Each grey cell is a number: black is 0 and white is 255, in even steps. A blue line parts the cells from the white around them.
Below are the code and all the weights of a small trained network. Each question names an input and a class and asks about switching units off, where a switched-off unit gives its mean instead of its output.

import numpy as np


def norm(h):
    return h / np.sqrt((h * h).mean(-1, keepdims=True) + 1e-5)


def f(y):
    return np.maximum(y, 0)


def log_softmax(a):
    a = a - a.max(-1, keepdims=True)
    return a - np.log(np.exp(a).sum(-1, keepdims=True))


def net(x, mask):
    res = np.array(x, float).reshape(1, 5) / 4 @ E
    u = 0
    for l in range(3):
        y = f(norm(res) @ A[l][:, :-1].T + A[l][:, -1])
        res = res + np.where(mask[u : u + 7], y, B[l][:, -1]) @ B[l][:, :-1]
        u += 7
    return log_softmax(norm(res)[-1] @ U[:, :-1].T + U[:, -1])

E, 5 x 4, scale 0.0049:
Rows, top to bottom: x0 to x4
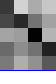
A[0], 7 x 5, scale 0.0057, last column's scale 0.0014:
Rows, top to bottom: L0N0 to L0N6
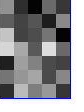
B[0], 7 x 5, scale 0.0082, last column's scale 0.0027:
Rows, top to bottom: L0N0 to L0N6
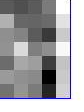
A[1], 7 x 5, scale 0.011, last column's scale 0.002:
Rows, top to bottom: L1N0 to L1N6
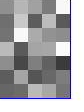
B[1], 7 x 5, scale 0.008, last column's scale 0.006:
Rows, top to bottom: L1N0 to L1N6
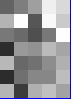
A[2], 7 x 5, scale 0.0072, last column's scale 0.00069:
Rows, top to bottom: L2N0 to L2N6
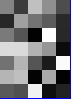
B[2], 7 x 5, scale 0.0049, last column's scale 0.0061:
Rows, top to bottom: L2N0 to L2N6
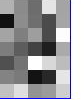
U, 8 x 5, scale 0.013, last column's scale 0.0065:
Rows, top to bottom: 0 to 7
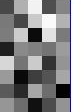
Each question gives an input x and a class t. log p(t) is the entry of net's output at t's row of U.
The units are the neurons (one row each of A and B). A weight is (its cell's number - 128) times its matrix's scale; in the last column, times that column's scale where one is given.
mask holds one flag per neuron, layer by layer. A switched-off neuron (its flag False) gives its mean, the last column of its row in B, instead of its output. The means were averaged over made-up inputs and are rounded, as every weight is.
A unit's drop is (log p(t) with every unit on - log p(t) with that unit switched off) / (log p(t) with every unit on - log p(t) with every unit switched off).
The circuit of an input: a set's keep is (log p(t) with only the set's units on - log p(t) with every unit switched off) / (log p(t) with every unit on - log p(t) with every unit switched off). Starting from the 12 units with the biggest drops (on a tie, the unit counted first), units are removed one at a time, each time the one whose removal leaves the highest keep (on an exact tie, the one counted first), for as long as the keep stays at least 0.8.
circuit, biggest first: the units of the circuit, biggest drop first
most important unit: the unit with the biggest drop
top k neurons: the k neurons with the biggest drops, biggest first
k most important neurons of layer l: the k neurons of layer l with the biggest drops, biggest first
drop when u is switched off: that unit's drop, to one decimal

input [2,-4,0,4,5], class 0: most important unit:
L0N5
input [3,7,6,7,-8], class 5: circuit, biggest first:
[L1N1; L0N3; L2N2]
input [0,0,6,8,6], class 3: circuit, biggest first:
[L2N4; L1N5; L1N1]
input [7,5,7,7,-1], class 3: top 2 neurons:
[L0N6; L1N5]
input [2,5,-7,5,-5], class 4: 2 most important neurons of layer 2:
[L2N6; L2N4]
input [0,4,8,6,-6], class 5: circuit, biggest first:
[L0N0; L1N1]
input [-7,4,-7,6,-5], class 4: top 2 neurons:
[L1N2; L2N6]
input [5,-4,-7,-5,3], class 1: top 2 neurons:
[L1N0; L1N6]
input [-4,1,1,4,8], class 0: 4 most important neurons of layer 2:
[L2N4; L2N5; L2N0; L2N3]
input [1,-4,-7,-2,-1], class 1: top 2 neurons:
[L1N0; L0N6]
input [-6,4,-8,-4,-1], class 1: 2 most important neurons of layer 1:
[L1N3; L1N2]
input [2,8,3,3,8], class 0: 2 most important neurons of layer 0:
[L0N4; L0N6]
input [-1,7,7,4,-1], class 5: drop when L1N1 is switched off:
0.2
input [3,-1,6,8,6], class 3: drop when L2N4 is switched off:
0.1
